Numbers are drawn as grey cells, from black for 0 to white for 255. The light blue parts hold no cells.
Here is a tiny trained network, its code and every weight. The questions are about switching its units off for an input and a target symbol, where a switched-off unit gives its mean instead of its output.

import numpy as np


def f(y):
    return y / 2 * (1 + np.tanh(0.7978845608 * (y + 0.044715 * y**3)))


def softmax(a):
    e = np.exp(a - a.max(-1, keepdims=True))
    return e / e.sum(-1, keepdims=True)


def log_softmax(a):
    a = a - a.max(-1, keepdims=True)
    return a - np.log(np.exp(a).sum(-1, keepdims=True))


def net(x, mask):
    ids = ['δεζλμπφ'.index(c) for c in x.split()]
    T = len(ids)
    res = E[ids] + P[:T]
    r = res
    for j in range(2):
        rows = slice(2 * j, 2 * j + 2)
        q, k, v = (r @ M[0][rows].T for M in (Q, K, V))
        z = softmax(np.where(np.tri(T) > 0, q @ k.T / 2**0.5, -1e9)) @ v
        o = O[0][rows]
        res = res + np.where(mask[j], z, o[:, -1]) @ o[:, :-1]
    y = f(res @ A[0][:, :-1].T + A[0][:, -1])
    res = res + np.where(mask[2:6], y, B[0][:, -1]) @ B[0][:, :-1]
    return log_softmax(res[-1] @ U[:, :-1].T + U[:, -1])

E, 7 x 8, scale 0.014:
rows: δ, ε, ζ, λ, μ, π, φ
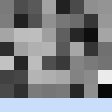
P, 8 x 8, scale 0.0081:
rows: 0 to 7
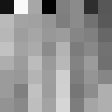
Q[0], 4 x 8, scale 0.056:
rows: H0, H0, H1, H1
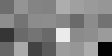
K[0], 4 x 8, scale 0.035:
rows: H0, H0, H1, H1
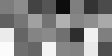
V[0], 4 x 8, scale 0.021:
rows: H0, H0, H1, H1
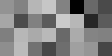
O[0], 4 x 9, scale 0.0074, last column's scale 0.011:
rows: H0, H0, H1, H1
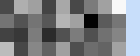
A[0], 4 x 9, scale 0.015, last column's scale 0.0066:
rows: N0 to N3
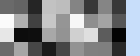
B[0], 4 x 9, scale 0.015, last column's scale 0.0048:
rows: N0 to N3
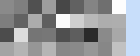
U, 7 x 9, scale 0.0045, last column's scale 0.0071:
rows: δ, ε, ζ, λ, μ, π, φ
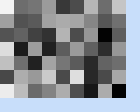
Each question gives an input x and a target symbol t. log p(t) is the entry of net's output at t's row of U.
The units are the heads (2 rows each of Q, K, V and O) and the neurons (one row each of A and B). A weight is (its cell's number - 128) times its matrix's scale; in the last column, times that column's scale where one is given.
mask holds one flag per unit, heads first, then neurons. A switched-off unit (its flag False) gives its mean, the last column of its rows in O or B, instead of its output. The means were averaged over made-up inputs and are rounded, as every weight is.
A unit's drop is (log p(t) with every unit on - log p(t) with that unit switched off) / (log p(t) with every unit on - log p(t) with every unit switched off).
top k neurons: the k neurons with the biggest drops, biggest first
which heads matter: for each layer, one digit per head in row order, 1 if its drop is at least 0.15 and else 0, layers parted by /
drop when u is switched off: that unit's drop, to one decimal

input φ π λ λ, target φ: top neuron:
[N0]
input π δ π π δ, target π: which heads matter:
01
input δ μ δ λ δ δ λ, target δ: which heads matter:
10
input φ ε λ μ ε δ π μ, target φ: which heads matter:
11
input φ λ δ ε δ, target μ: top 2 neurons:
[N0, N1]
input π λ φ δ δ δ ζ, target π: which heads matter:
01
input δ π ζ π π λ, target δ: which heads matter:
10
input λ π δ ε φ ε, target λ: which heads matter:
01
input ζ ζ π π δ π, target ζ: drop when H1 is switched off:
0.3
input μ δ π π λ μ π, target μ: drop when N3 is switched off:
0.0
